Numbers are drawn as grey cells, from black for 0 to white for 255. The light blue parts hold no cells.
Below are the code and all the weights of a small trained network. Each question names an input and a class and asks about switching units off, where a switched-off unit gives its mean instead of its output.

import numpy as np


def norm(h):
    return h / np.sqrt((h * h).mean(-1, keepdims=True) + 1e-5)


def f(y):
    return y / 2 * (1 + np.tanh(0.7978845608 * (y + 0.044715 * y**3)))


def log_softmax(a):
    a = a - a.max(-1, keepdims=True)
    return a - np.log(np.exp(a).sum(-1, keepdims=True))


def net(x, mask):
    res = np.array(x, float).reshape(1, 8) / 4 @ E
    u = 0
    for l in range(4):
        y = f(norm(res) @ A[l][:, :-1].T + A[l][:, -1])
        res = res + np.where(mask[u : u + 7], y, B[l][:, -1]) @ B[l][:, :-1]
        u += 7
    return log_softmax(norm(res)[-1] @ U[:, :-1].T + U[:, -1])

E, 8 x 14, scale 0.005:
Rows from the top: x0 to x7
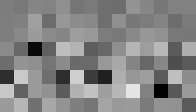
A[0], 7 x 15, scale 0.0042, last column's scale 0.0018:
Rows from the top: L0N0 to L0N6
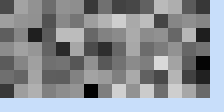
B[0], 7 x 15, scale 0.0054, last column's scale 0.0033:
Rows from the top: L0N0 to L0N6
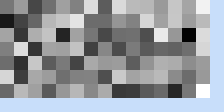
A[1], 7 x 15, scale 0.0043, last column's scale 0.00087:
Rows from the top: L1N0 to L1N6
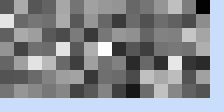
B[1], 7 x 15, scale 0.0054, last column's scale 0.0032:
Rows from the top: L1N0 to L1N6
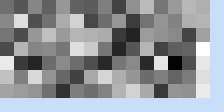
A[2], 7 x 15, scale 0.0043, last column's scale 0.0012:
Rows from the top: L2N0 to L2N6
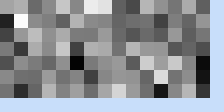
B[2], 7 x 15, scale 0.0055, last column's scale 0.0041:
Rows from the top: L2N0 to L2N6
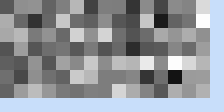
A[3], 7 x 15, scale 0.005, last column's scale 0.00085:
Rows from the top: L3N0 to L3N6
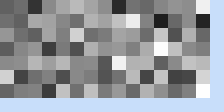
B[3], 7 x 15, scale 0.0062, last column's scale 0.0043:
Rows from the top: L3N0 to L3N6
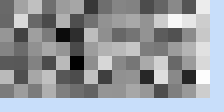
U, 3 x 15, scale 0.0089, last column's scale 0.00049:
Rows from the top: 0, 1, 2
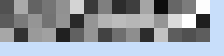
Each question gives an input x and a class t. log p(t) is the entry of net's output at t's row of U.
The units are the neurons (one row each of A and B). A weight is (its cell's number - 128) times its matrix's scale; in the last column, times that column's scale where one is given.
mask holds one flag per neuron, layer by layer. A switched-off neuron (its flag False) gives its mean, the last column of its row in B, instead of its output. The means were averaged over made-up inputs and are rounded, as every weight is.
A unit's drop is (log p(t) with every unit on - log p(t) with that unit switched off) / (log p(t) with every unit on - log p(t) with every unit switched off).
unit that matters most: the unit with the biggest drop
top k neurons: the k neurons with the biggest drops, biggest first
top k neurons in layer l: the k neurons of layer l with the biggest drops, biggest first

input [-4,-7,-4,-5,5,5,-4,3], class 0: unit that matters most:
L0N6
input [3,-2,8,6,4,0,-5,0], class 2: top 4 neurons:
(L0N2, L2N5, L3N5, L0N1)
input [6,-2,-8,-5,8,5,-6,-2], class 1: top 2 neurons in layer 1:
(L1N3, L1N0)
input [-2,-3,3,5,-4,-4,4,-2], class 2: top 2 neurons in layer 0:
(L0N2, L0N6)
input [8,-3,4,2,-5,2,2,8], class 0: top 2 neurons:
(L1N4, L1N6)
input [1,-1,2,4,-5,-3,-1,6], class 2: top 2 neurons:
(L0N2, L0N6)
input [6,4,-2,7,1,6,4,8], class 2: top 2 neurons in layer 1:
(L1N3, L1N1)
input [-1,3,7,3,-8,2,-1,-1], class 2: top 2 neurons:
(L0N2, L1N3)
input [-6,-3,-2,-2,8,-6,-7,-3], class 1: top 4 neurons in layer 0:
(L0N6, L0N0, L0N3, L0N4)
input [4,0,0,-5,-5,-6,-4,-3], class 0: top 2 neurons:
(L1N3, L0N2)
